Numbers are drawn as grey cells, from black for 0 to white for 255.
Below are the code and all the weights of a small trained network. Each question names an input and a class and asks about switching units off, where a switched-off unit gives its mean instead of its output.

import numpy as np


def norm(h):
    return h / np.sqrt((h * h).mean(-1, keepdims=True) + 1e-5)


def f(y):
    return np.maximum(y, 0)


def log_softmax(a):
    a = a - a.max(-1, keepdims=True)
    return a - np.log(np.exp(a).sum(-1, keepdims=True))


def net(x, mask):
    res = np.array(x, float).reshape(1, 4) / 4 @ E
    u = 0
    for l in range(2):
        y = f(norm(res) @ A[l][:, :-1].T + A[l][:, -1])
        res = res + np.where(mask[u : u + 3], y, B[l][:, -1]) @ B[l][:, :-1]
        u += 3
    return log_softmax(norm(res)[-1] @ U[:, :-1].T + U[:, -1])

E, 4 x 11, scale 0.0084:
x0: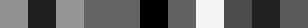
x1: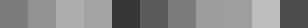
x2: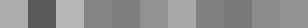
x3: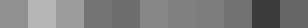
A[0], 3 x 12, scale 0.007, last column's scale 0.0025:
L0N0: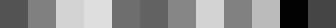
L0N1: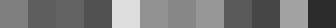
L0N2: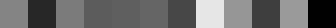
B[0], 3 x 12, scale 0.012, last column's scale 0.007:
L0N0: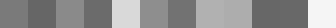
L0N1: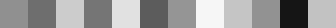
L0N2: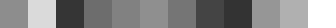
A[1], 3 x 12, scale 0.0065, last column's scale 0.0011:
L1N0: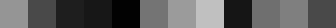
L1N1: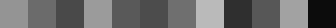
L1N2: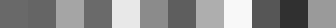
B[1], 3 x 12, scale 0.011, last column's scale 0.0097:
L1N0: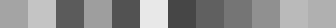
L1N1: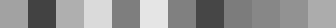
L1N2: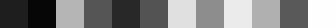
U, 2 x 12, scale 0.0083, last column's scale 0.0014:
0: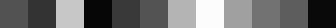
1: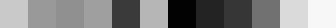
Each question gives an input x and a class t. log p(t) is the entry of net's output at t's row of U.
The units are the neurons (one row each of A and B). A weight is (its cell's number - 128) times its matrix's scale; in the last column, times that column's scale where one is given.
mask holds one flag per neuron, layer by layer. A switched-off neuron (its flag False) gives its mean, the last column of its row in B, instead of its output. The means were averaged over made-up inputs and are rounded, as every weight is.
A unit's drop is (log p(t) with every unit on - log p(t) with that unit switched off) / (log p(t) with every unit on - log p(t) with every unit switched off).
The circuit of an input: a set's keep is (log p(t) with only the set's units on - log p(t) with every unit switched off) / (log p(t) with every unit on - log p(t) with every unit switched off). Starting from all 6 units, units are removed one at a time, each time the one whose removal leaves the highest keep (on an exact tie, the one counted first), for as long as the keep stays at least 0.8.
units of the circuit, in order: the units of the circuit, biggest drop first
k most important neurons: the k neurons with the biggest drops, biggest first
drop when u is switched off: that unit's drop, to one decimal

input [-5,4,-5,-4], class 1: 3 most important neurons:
(L0N1; L0N0; L1N2)
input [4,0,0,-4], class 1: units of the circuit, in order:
(L0N2)
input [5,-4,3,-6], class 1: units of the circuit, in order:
(L0N2; L1N2)
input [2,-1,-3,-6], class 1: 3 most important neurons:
(L0N2; L0N0; L1N2)
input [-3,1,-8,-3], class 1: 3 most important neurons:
(L0N1; L0N0; L1N2)
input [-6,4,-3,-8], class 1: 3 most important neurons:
(L0N1; L1N2; L0N0)
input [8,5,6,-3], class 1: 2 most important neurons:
(L0N2; L0N1)
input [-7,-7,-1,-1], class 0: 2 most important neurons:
(L0N2; L1N0)
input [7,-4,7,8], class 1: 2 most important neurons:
(L0N2; L0N0)
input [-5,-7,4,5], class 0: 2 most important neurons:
(L0N2; L0N1)
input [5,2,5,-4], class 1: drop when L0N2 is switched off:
0.8
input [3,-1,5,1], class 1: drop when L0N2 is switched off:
1.1
